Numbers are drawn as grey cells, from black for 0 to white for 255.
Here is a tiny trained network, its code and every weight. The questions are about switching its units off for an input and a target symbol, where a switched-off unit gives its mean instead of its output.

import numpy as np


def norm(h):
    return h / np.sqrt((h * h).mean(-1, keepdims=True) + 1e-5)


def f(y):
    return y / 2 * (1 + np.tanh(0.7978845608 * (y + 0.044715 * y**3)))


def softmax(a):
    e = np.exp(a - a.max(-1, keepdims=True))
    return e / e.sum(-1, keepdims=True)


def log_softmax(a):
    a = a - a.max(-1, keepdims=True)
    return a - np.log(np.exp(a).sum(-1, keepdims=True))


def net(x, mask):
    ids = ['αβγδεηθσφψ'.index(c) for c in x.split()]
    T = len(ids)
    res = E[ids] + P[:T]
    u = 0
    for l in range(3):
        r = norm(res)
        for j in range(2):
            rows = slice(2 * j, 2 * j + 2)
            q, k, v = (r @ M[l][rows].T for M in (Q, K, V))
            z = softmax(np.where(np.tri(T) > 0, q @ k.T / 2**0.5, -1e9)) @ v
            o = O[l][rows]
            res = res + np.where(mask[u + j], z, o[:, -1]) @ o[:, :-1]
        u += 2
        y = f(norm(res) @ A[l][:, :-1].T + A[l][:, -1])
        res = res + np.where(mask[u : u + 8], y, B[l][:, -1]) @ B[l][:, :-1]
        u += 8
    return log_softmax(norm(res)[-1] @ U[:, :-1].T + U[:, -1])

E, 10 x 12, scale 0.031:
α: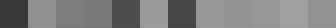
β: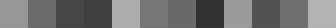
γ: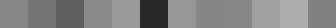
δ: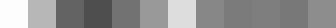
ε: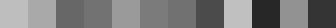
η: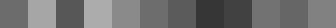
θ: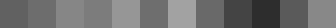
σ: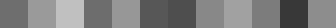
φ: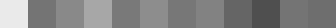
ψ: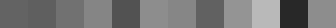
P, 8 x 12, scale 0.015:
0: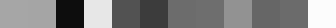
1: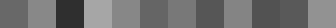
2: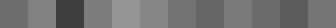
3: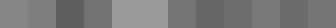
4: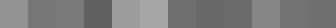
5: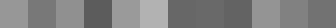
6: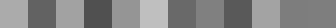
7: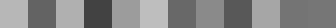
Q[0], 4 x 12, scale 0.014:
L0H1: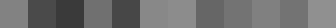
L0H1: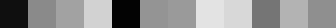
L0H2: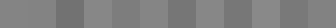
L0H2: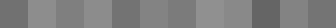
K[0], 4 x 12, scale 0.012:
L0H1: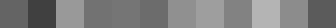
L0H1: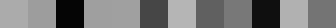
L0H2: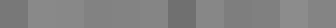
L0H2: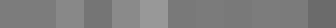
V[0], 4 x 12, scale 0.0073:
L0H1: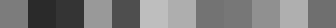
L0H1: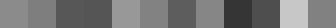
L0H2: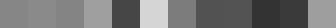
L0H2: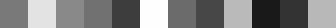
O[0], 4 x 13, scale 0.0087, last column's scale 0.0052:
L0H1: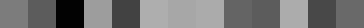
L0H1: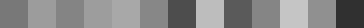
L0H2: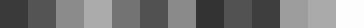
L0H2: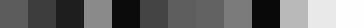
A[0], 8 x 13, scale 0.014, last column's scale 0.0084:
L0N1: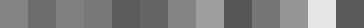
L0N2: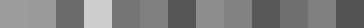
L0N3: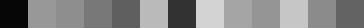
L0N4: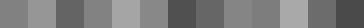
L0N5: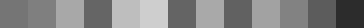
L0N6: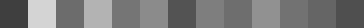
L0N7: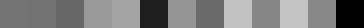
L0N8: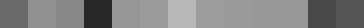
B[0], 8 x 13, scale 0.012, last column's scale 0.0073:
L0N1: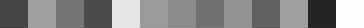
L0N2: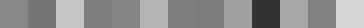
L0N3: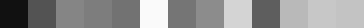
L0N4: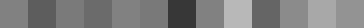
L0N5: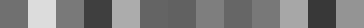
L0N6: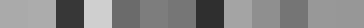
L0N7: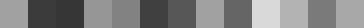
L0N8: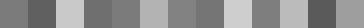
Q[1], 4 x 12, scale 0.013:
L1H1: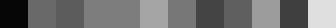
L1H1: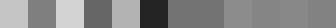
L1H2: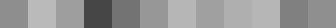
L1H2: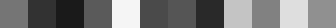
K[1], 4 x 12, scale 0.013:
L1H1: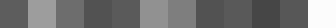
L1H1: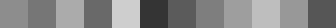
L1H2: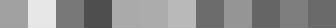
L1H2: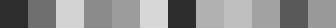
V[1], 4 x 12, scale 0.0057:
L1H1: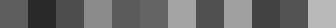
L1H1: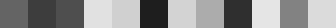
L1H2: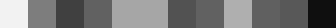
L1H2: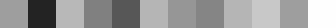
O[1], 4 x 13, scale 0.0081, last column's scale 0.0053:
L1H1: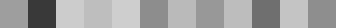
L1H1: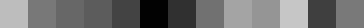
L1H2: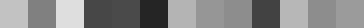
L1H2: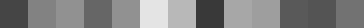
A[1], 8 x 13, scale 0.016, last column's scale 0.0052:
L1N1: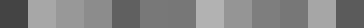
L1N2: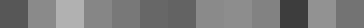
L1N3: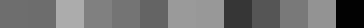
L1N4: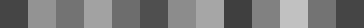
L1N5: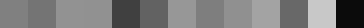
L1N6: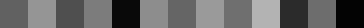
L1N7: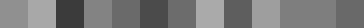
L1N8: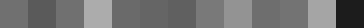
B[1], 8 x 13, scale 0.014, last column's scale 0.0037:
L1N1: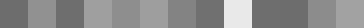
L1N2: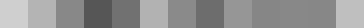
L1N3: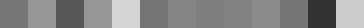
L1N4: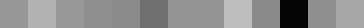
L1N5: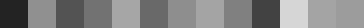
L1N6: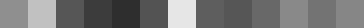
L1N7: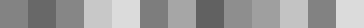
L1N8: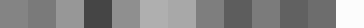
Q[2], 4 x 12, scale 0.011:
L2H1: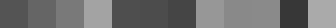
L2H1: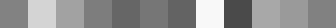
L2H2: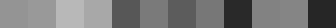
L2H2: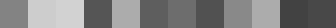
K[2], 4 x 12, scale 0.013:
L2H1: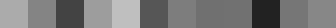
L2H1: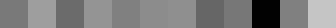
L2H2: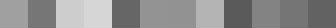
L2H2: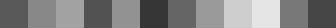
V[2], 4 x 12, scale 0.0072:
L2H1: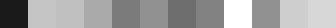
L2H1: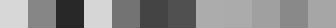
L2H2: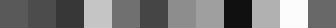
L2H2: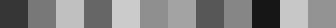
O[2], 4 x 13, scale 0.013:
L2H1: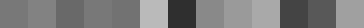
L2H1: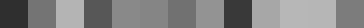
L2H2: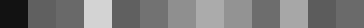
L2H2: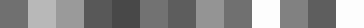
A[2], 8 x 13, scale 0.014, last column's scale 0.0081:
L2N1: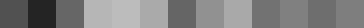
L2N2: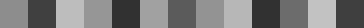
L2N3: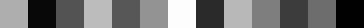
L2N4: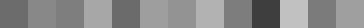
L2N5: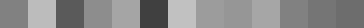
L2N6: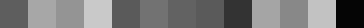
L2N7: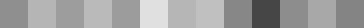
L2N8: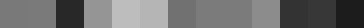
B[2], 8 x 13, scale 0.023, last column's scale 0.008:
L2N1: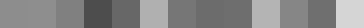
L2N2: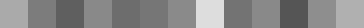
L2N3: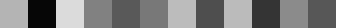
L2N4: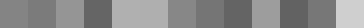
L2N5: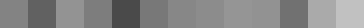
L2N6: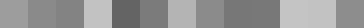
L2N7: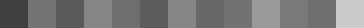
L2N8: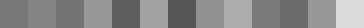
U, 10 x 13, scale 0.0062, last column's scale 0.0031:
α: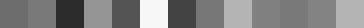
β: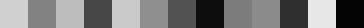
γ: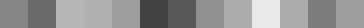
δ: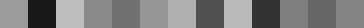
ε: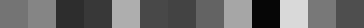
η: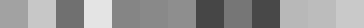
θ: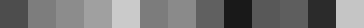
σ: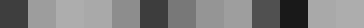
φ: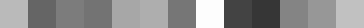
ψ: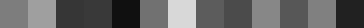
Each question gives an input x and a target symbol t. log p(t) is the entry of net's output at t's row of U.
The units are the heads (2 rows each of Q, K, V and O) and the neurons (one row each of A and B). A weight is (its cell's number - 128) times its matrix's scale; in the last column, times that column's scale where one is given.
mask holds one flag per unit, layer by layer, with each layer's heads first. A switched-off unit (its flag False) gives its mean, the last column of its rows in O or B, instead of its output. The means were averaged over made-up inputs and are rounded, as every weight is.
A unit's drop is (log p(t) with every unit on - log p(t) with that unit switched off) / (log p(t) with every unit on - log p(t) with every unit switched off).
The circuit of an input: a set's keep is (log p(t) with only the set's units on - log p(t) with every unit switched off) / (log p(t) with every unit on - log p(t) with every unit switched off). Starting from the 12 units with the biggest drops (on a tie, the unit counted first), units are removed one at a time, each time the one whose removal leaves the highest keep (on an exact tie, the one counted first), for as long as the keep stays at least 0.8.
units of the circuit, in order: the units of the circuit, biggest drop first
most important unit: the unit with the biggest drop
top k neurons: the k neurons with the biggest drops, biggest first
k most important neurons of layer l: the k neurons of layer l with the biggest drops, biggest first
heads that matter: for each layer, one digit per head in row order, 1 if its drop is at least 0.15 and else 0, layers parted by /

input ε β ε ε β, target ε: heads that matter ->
01 / 00 / 00
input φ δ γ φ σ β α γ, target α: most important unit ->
L0H2
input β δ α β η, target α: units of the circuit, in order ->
(L2H1, L2N8)
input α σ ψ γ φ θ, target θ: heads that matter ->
00 / 00 / 10
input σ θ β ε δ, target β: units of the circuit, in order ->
(L0H1, L2H2)
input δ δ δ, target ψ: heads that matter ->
00 / 10 / 00
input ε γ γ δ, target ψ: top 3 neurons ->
(L0N5, L2N3, L2N7)
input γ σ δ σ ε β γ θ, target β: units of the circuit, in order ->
(L0H1, L2H2)
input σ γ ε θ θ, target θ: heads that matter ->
00 / 00 / 11
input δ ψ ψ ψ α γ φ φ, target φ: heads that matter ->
00 / 10 / 01
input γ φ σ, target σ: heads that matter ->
10 / 10 / 01
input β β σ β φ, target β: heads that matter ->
10 / 00 / 01
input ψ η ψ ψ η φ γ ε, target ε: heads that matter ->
00 / 10 / 00
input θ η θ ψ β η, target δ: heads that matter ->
00 / 00 / 10
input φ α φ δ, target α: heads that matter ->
00 / 00 / 10
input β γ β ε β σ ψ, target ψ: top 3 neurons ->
(L0N1, L1N6, L0N2)
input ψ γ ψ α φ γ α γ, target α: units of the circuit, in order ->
(L2H1)
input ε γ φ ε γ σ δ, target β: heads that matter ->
11 / 00 / 00
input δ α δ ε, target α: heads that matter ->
00 / 00 / 00
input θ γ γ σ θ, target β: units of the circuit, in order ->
(L0H1)
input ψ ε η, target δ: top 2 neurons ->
(L2N3, L1N8)
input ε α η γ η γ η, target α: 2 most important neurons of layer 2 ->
(L2N8, L2N1)
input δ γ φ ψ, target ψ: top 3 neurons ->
(L0N1, L1N6, L1N5)
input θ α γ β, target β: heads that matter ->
01 / 00 / 11
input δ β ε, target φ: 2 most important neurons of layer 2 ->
(L2N2, L2N3)
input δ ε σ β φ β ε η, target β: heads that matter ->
10 / 00 / 00
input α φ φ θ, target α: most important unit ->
L2N8
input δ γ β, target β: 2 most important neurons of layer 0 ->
(L0N1, L0N4)
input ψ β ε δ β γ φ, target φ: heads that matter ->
01 / 00 / 11
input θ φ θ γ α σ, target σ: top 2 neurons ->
(L0N7, L0N1)
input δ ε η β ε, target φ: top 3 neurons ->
(L2N2, L0N4, L2N3)
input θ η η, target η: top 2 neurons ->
(L2N6, L0N6)
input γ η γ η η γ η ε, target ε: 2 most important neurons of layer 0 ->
(L0N5, L0N4)
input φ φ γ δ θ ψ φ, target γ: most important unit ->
L1H1
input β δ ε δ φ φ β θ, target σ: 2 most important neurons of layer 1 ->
(L1N4, L1N3)
